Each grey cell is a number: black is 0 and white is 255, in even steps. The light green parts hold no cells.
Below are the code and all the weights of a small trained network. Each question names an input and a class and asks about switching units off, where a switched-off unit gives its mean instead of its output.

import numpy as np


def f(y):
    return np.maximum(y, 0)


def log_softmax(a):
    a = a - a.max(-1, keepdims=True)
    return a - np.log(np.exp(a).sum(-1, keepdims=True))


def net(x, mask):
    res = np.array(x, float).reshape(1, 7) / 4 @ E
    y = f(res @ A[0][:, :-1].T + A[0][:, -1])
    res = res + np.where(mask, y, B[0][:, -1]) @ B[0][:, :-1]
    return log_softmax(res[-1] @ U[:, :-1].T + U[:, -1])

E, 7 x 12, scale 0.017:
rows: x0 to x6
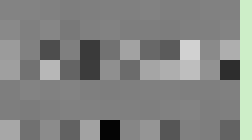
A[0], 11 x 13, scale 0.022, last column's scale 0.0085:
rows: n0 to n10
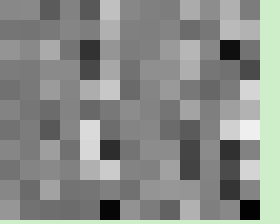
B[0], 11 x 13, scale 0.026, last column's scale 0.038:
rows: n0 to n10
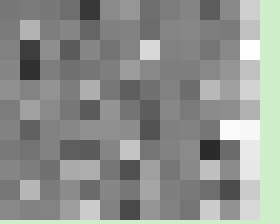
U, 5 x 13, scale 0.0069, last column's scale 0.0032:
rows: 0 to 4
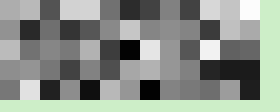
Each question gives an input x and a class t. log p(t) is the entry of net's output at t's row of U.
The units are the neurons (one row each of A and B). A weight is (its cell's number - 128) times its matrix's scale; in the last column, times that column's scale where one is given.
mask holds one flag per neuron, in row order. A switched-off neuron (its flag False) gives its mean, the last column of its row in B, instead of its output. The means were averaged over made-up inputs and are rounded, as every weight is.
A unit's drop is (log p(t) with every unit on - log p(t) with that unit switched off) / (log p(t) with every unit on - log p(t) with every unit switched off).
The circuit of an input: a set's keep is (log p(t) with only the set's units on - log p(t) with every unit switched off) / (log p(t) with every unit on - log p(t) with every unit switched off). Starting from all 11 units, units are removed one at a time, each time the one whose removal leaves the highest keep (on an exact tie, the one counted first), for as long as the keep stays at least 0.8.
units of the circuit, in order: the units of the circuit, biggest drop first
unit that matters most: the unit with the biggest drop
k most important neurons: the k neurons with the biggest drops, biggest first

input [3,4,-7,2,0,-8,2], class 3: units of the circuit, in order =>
(n7, n6)
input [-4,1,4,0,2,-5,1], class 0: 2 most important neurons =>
(n2, n7)
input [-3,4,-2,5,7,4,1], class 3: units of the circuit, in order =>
(n6, n10)
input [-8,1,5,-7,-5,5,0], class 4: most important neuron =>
(n8)
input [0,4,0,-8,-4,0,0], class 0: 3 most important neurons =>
(n7, n2, n0)
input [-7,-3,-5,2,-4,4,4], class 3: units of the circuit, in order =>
(n6, n7)
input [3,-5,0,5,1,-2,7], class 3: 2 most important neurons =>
(n7, n8)
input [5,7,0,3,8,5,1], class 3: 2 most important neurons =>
(n6, n8)
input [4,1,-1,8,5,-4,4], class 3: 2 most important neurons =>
(n9, n6)
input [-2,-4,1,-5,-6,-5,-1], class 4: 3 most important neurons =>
(n2, n10, n8)
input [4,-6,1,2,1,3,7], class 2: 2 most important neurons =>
(n10, n0)
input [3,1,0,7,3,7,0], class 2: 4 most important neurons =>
(n7, n6, n0, n9)
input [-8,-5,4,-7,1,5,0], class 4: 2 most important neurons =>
(n8, n2)
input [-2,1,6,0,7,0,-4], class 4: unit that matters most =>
n2
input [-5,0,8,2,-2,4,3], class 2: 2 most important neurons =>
(n10, n6)
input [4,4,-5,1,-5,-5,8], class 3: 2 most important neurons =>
(n7, n6)
